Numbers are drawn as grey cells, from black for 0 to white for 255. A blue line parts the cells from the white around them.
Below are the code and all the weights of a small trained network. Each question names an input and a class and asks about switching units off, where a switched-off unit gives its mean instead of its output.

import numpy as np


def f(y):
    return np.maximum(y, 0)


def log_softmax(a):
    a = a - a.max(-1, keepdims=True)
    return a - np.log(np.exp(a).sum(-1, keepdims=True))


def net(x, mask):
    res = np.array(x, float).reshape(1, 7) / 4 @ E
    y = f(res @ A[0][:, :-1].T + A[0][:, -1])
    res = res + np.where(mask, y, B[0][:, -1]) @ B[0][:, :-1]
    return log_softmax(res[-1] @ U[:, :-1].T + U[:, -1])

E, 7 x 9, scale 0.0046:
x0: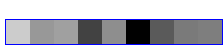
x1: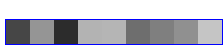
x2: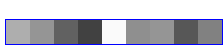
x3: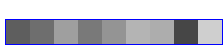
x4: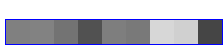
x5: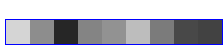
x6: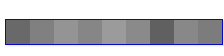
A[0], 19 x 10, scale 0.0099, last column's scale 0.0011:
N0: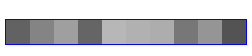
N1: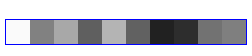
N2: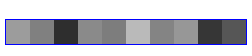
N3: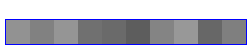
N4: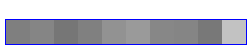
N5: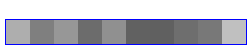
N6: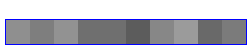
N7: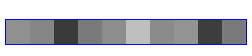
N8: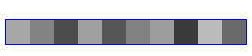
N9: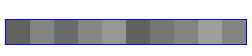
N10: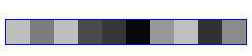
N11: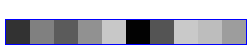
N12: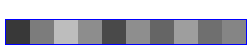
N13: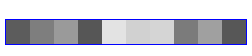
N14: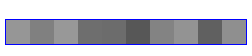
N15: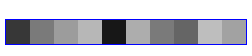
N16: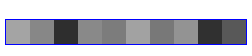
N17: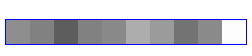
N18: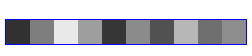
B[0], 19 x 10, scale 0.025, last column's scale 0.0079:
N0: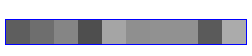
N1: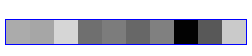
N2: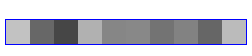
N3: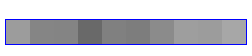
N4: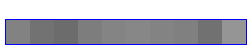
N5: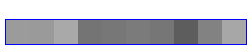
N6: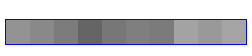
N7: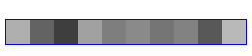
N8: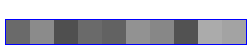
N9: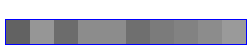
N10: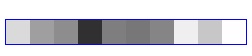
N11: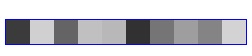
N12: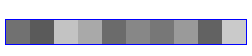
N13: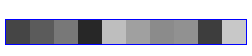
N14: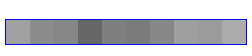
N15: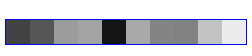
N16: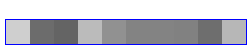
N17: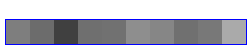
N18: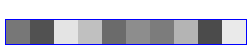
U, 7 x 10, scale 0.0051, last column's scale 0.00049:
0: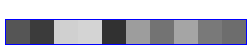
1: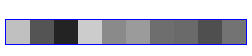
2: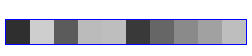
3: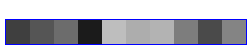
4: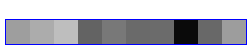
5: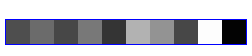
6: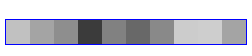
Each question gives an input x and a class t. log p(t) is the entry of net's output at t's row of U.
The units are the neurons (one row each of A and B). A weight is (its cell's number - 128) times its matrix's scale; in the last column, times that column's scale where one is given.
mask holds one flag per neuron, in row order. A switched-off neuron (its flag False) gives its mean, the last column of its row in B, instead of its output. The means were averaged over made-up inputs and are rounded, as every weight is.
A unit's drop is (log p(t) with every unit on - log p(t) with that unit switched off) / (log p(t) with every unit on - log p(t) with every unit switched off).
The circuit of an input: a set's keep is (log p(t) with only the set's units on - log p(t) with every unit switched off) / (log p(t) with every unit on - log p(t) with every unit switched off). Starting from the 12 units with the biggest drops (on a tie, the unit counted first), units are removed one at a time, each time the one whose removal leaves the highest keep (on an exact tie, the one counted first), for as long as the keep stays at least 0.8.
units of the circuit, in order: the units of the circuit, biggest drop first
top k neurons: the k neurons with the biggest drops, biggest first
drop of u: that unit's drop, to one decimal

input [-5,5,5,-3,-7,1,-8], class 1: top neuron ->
(N15)
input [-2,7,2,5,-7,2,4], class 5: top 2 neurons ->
(N8 N15)
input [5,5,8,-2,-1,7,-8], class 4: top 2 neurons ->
(N1 N5)
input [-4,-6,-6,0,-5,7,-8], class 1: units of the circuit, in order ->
(N2 N16)
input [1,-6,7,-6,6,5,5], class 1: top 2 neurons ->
(N7 N2)
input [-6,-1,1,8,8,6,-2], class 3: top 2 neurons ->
(N13 N0)
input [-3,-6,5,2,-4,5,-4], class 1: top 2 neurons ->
(N7 N2)
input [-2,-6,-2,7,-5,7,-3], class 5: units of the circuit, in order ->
(N8 N18)
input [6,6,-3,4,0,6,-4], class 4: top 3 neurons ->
(N15 N10 N1)
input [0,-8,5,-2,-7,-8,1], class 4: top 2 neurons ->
(N1 N15)
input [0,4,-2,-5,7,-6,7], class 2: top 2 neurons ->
(N11 N15)
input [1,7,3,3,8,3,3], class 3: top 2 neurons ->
(N13 N0)
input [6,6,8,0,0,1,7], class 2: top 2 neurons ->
(N11 N9)
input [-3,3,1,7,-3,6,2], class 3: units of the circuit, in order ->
(N13)
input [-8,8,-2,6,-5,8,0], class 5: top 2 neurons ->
(N15 N8)
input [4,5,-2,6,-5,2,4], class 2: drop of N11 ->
0.4
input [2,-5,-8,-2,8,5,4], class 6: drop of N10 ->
0.4
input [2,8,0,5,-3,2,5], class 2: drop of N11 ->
0.2
